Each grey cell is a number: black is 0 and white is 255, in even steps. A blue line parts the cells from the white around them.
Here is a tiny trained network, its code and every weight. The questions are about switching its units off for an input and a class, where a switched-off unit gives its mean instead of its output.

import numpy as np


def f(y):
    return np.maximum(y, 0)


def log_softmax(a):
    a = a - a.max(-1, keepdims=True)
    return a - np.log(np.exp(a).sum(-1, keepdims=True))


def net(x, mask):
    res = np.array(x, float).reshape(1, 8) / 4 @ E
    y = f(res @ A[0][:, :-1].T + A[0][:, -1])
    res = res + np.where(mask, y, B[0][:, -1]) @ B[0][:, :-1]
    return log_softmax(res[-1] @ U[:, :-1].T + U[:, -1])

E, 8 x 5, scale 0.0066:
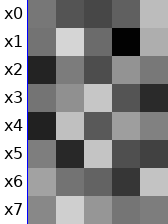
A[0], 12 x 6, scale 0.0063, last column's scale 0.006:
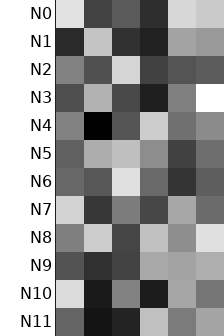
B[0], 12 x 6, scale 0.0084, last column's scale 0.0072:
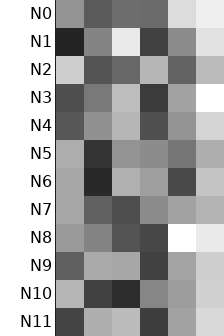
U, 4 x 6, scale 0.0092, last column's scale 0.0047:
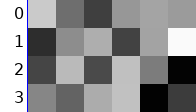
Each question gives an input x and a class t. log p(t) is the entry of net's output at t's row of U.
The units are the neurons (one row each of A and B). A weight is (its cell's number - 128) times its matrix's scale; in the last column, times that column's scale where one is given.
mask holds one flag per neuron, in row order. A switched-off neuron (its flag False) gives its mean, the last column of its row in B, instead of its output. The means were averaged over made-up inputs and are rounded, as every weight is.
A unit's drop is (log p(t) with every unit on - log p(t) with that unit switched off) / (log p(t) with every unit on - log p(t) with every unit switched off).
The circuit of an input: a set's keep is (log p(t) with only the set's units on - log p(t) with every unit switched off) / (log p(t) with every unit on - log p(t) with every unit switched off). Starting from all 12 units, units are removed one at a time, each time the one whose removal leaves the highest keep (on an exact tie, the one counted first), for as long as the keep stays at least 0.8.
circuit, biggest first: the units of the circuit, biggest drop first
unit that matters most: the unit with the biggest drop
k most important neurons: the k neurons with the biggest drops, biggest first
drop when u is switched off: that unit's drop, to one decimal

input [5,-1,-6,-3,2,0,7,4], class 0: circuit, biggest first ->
(N10 N11)
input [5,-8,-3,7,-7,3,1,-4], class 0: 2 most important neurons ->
(N10 N7)
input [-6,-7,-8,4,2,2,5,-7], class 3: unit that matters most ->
N8
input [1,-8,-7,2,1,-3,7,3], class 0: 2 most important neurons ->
(N1 N3)
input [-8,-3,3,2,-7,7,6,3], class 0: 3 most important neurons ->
(N10 N1 N7)
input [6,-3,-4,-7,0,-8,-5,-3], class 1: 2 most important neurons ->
(N11 N9)
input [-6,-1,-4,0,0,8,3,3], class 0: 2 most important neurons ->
(N1 N10)
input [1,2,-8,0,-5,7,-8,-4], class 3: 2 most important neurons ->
(N8 N6)
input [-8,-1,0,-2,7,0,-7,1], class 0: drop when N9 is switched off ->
0.1
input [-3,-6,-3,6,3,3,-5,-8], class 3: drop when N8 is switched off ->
0.0
